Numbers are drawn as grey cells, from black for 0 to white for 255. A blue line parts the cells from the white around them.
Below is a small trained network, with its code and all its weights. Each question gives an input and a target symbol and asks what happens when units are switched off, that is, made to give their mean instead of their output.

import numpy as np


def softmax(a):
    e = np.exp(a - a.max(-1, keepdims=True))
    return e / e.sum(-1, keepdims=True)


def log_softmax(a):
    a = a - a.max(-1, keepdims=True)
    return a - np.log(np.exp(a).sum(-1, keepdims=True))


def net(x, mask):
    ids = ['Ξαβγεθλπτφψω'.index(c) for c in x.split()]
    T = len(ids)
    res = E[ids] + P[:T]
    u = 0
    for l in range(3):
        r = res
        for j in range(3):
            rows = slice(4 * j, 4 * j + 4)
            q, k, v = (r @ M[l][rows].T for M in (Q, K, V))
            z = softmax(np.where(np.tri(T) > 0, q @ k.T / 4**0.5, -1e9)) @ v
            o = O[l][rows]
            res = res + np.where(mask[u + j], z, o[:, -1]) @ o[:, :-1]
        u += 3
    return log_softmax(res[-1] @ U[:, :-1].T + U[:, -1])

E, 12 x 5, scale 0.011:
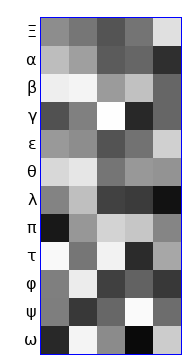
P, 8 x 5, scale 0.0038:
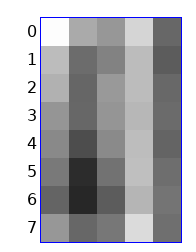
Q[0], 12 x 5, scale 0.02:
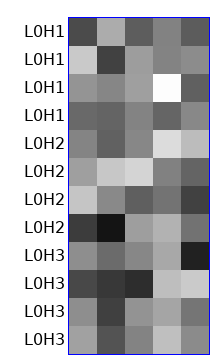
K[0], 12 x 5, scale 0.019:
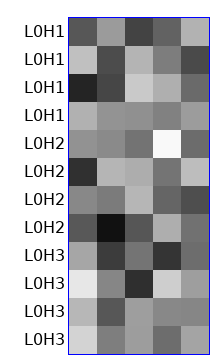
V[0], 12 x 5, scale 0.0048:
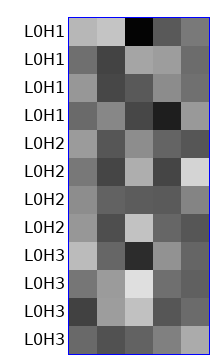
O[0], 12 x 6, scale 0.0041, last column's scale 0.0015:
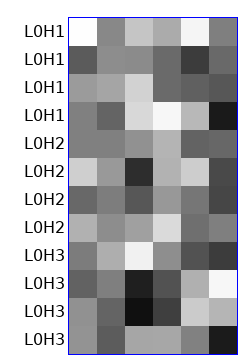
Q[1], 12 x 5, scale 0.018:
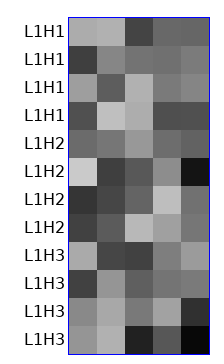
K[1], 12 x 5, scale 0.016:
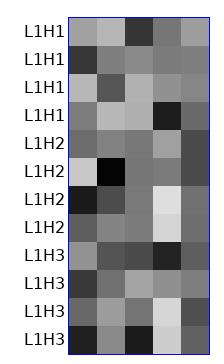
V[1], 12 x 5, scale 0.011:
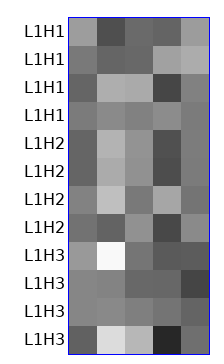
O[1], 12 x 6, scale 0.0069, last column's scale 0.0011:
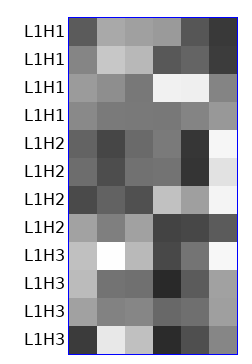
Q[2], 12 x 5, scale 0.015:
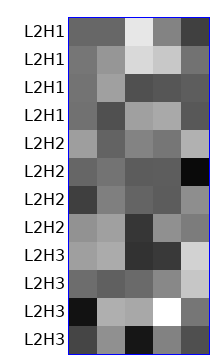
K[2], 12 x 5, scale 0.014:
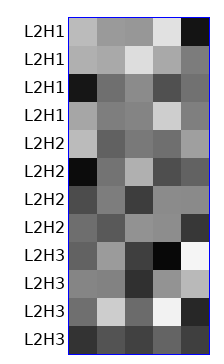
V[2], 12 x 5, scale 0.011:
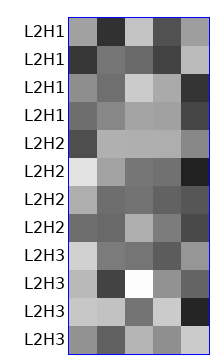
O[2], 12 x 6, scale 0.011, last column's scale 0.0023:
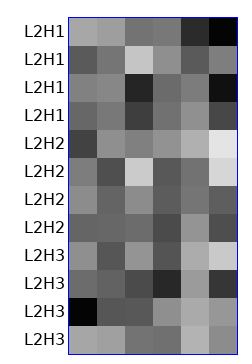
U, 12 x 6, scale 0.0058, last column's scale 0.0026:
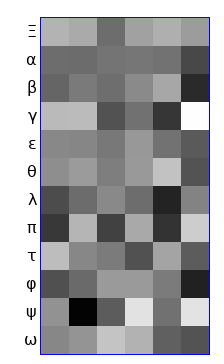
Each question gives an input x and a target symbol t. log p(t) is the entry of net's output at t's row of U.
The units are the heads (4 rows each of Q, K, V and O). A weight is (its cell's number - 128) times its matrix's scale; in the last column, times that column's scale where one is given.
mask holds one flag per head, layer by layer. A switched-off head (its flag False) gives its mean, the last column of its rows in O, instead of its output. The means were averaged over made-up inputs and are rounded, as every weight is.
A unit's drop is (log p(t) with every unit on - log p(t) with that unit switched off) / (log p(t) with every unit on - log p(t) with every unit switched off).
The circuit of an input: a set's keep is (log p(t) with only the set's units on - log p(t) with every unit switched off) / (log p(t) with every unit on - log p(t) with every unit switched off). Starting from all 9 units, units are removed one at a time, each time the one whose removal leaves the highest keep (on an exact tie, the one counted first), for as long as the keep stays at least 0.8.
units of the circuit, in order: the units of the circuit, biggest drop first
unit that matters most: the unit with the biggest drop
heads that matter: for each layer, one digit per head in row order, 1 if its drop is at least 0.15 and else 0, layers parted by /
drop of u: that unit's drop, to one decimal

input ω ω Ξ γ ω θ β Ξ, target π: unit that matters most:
L1H3
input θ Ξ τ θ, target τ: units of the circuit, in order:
(L2H3, L1H2)
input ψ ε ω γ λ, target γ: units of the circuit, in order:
(L0H3, L2H3)
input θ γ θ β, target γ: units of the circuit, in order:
(L0H3, L1H3, L2H3)
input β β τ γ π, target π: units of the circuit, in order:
(L0H1, L2H3, L2H2)
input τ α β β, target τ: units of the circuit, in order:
(L2H3, L2H2, L1H2)
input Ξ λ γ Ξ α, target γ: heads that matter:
001 / 101 / 101
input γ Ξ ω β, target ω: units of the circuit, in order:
(L2H1, L0H3)
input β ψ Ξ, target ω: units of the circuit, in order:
(L2H1, L2H3)
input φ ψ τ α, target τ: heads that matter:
001 / 010 / 111
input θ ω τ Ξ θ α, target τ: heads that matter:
000 / 010 / 001
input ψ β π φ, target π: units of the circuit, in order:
(L2H3, L2H2)
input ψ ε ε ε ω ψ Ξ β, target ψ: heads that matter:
000 / 111 / 000
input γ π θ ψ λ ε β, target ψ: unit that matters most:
L0H1
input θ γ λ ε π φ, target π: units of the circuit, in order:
(L1H3, L2H2, L2H3)
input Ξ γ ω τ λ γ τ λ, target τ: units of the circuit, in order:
(L2H3, L1H2, L1H3)
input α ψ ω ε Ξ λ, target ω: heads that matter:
111 / 000 / 101
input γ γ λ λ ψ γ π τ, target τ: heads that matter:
000 / 010 / 011
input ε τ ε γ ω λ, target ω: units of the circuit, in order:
(L2H1, L2H3, L0H3)
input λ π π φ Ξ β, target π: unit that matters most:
L0H1
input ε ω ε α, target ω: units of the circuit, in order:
(L2H1, L2H3)
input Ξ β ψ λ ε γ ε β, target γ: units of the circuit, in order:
(L0H3, L2H3, L1H2)
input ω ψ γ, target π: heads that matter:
100 / 111 / 110
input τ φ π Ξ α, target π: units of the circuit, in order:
(L0H1, L1H3, L2H2, L2H3)
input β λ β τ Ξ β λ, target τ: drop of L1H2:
0.2
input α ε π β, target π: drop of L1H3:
0.2
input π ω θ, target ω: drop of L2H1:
0.9
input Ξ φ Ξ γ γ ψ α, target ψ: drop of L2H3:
0.1
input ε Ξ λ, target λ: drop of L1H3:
0.8
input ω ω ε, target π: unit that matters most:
L1H2
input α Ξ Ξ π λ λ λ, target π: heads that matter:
100 / 001 / 011
